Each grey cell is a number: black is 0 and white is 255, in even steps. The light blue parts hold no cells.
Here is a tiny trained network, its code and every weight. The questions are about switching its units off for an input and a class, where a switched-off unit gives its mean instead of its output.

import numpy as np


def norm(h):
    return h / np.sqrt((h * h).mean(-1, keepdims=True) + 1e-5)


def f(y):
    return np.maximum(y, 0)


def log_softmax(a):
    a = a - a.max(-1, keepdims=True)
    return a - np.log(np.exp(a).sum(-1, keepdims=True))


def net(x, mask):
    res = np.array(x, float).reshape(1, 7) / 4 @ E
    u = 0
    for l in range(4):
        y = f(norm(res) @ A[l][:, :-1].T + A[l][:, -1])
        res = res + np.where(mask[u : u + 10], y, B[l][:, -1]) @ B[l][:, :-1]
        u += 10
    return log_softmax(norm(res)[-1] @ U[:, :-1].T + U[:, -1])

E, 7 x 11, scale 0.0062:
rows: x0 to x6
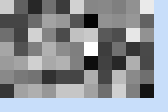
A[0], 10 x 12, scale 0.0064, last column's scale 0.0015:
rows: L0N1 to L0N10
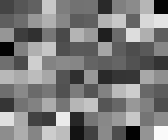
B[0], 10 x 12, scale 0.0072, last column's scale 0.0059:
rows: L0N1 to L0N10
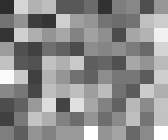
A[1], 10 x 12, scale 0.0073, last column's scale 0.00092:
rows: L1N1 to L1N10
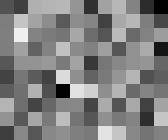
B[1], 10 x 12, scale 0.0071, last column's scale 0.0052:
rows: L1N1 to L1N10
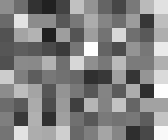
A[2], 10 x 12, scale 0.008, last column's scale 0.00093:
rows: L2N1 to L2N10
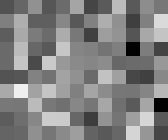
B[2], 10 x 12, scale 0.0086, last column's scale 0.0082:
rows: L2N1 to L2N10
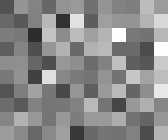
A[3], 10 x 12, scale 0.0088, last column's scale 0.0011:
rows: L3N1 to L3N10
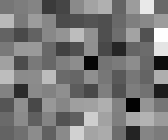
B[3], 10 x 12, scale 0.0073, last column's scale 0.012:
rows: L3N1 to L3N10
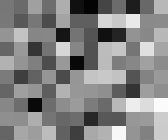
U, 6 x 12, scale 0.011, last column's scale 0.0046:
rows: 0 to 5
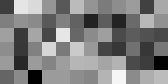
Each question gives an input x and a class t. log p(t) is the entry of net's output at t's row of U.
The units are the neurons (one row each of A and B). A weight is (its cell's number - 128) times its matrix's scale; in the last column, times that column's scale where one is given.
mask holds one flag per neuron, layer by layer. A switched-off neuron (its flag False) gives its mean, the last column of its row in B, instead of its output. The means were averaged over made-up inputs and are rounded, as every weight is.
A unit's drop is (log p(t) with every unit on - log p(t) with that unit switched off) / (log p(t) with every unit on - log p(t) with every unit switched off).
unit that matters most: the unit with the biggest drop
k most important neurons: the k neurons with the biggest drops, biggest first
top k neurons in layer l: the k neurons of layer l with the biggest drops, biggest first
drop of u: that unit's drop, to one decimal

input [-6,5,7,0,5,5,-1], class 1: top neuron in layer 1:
[L1N1]
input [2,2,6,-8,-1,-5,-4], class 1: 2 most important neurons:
[L1N4 L3N1]
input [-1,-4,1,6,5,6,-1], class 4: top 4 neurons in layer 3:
[L3N8 L3N6 L3N10 L3N3]
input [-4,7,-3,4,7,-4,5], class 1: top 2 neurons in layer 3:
[L3N3 L3N5]
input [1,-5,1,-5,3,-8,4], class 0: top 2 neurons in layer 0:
[L0N2 L0N7]
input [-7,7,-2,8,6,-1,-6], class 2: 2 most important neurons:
[L1N9 L2N3]
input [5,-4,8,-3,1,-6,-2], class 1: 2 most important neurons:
[L3N1 L1N10]
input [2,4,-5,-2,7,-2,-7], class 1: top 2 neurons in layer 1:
[L1N4 L1N10]
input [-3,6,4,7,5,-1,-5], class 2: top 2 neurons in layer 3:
[L3N8 L3N2]
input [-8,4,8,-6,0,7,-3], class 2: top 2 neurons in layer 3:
[L3N8 L3N3]
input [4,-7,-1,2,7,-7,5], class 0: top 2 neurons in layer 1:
[L1N10 L1N6]
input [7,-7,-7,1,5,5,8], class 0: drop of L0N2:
0.2
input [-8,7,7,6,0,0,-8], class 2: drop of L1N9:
0.2
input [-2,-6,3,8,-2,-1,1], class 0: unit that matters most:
L0N8
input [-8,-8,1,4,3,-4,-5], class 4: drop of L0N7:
0.1
